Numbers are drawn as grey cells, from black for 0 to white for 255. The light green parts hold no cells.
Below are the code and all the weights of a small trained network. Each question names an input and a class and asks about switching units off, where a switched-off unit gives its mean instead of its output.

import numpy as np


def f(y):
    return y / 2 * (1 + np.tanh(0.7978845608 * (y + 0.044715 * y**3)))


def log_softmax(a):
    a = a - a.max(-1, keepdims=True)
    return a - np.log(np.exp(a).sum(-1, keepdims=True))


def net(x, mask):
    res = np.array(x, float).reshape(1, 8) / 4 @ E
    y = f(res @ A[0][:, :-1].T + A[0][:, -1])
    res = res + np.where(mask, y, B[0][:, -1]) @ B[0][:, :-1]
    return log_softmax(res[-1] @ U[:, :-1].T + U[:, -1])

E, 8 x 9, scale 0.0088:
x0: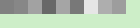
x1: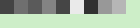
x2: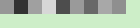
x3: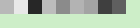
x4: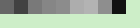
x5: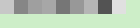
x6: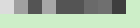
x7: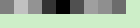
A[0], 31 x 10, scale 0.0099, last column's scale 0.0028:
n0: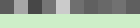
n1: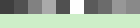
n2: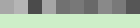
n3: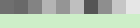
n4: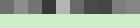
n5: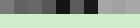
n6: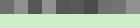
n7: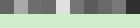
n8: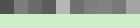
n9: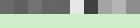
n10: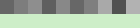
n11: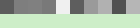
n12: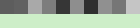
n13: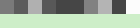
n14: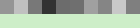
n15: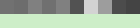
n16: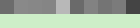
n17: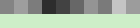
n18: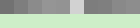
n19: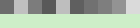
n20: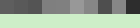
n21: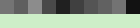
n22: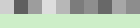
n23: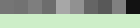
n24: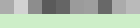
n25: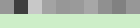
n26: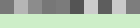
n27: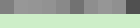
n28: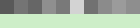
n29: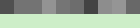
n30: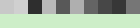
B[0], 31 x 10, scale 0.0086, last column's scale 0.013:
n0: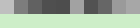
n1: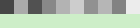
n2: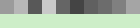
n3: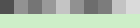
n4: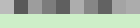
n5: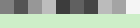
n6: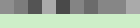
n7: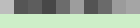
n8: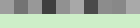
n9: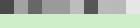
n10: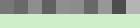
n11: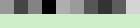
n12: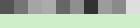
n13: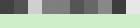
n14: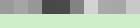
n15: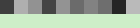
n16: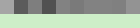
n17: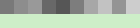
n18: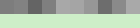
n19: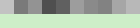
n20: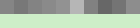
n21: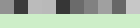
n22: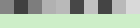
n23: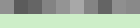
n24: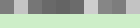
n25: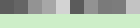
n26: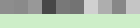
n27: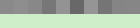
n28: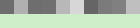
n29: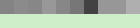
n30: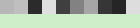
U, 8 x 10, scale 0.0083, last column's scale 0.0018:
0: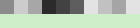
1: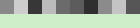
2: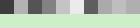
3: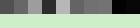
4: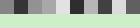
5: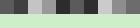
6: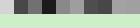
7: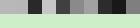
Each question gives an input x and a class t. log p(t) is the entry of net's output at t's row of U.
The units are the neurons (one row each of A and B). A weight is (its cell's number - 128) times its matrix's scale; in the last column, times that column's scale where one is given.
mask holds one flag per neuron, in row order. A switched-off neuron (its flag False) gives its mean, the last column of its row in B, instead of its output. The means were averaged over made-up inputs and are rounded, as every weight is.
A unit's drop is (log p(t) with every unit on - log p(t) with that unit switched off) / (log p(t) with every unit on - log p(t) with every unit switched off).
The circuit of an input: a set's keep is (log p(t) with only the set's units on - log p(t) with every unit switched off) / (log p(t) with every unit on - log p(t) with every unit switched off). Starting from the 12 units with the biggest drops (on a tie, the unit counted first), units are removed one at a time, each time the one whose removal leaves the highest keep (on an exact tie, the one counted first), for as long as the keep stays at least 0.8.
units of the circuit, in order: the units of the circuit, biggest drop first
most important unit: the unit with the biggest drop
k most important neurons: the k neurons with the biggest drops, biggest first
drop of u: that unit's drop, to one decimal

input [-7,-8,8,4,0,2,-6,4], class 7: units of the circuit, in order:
n3, n5
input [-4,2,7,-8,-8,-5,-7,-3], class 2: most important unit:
n1
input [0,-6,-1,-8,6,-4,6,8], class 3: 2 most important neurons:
n15, n10
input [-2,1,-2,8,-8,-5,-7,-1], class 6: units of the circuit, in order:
n7, n0
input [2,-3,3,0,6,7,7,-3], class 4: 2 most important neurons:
n22, n25
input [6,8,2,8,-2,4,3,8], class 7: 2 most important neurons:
n30, n2
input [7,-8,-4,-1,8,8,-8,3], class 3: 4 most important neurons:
n11, n15, n25, n5
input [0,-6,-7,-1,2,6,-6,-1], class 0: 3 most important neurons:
n26, n14, n24
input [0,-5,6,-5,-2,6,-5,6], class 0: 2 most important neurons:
n26, n14
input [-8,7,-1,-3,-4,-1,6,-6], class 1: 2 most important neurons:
n5, n30
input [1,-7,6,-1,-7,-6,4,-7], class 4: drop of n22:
0.1
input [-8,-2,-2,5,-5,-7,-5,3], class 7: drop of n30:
0.5
